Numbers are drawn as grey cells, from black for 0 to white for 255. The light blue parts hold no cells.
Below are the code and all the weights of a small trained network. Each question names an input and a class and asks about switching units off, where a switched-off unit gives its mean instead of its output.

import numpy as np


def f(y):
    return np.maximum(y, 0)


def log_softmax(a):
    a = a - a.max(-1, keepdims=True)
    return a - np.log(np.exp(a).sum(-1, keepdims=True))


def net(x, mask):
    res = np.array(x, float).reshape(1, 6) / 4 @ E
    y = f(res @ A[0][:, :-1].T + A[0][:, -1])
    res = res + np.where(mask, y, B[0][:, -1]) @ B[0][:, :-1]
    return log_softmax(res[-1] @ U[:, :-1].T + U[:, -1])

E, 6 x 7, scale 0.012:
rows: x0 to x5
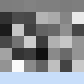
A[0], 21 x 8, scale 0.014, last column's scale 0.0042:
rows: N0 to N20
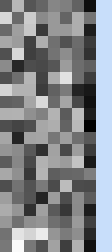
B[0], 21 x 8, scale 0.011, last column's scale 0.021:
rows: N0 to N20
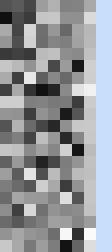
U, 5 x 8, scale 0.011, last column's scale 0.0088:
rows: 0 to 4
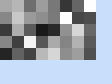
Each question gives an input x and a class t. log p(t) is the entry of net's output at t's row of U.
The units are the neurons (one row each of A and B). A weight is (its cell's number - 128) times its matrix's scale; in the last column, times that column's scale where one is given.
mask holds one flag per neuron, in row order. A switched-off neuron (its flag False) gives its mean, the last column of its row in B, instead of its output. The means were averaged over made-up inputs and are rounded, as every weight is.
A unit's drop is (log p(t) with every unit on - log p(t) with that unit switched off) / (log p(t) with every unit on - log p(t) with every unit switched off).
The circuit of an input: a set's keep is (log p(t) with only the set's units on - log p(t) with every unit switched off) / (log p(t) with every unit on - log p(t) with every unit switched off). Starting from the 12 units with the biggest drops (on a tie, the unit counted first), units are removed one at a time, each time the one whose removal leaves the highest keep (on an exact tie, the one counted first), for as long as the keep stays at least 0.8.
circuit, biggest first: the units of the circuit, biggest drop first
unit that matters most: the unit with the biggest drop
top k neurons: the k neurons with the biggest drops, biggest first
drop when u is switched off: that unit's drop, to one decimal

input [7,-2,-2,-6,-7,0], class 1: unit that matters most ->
N19
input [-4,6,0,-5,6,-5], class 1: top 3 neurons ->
(N5, N7, N20)
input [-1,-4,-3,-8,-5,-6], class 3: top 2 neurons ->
(N14, N3)
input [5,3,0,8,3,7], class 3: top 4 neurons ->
(N2, N6, N5, N8)
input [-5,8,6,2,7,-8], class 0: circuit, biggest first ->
(N5, N15)
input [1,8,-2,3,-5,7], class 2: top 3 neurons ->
(N13, N10, N5)
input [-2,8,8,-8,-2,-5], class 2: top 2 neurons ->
(N10, N13)
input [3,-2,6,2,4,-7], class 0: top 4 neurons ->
(N5, N15, N1, N19)
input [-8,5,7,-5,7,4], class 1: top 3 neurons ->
(N12, N16, N1)
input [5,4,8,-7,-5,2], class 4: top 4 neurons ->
(N4, N0, N6, N2)
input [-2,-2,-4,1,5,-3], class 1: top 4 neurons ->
(N5, N20, N16, N9)
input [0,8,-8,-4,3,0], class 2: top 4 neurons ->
(N10, N13, N4, N15)
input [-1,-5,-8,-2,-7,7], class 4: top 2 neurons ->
(N1, N9)
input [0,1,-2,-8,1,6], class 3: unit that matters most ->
N17
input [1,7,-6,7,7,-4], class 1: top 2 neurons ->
(N5, N7)
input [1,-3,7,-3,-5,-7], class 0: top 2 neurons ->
(N8, N1)
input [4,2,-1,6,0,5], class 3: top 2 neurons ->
(N2, N6)
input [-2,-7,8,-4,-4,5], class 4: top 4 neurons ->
(N4, N0, N10, N13)
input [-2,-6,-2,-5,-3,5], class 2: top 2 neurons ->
(N7, N5)
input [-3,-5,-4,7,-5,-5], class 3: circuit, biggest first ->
(N6)
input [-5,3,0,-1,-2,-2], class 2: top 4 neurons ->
(N20, N5, N19, N12)
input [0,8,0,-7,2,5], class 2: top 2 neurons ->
(N10, N13)
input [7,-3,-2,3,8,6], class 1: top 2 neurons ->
(N16, N12)
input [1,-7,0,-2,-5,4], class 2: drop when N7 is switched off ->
1.6
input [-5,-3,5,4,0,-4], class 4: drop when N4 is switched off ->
0.4
